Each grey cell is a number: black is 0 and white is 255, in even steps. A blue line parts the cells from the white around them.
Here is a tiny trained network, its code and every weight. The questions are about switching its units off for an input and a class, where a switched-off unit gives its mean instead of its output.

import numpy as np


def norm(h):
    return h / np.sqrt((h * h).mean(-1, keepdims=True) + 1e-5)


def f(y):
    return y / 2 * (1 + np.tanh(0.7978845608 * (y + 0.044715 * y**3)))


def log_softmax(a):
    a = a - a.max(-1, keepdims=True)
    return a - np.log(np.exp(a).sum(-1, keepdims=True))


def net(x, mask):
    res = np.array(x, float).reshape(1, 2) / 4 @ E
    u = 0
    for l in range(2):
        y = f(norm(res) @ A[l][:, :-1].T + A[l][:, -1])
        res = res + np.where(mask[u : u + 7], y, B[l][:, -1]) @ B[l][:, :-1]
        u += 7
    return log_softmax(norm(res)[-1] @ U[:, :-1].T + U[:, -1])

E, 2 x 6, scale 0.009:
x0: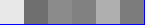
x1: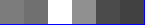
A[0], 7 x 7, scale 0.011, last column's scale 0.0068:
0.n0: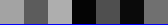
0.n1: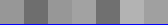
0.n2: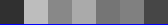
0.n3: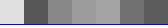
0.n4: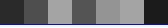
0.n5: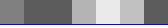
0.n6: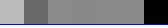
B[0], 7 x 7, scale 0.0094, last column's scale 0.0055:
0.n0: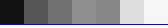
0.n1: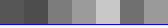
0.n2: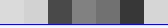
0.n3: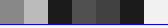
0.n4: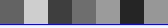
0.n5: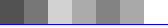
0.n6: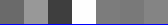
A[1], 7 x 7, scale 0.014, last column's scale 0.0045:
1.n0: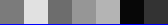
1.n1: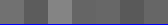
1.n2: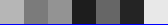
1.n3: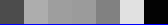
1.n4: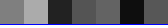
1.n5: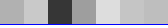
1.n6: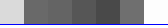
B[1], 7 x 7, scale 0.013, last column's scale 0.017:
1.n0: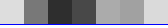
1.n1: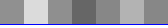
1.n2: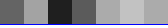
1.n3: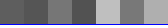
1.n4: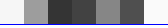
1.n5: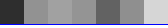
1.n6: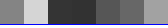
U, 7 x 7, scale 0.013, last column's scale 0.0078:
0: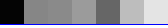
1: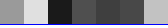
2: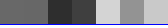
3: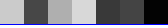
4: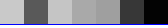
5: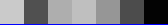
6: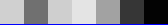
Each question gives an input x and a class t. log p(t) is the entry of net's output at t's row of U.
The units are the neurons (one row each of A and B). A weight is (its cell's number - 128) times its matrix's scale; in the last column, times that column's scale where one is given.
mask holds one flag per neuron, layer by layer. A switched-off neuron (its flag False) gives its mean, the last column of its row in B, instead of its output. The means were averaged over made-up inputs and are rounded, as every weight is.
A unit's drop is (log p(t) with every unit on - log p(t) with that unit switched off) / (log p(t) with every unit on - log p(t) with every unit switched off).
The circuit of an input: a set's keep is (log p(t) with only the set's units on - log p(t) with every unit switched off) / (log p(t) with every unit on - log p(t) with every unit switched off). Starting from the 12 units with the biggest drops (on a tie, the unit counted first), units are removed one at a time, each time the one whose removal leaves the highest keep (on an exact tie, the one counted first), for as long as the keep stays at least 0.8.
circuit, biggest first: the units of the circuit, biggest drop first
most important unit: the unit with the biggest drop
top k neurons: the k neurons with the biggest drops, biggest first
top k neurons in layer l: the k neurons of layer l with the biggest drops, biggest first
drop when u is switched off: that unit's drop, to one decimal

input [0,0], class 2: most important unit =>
1.n5
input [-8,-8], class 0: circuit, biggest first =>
(0.n3 1.n0 1.n4)
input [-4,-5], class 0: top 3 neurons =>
(0.n3 1.n4 1.n0)
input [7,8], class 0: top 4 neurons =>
(1.n4 0.n0 1.n0 0.n2)
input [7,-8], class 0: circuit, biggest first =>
(0.n5 1.n4 1.n5)
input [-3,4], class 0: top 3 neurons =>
(0.n3 1.n4 0.n0)
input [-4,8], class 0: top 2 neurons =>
(1.n4 1.n0)
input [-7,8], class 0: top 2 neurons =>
(1.n4 0.n3)
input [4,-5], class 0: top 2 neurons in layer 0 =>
(0.n5 0.n2)
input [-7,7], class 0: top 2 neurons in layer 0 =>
(0.n3 0.n0)
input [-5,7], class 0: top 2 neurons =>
(1.n4 1.n0)
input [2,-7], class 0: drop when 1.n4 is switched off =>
0.3
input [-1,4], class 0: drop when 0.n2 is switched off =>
0.0
